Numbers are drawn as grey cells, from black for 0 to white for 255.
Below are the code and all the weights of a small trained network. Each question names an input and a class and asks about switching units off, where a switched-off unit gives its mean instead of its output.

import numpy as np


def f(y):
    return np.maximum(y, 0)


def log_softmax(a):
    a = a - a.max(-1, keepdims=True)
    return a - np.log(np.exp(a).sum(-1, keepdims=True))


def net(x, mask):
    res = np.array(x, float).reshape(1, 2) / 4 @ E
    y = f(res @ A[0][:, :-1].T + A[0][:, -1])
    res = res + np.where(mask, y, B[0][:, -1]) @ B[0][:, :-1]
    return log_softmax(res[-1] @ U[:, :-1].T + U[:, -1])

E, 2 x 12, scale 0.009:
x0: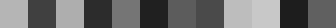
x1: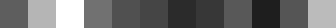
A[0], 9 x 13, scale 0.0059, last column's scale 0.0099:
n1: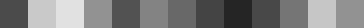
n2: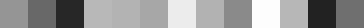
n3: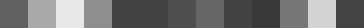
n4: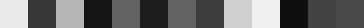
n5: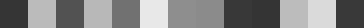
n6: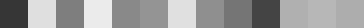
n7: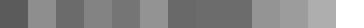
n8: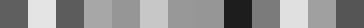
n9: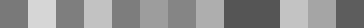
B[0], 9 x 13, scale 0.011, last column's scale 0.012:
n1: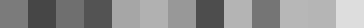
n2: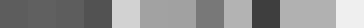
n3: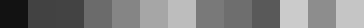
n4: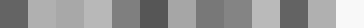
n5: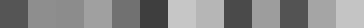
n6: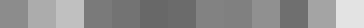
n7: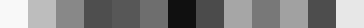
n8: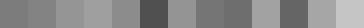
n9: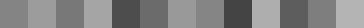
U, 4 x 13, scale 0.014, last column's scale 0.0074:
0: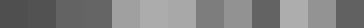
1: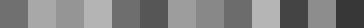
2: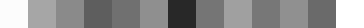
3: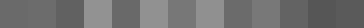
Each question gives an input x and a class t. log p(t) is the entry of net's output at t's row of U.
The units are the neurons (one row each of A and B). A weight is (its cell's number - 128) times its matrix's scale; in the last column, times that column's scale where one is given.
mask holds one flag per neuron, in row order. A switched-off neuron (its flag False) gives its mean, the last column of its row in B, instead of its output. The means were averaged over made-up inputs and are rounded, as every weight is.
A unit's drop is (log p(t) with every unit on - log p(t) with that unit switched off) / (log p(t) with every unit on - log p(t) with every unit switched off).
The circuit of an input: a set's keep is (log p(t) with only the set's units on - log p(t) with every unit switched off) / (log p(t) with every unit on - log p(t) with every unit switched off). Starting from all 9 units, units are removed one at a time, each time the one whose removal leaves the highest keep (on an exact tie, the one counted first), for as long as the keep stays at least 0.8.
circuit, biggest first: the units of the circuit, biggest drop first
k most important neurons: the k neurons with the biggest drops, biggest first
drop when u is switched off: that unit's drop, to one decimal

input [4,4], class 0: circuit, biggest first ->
(n3)
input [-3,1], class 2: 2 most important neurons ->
(n4; n7)
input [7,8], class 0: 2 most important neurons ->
(n3; n1)
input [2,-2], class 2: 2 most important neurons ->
(n3; n5)
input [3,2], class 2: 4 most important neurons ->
(n5; n8; n9; n2)
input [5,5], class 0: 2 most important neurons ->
(n3; n1)
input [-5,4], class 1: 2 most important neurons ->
(n2; n5)
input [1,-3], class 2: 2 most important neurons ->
(n3; n1)
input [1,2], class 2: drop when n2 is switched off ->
0.2
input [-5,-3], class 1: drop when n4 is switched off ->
0.0
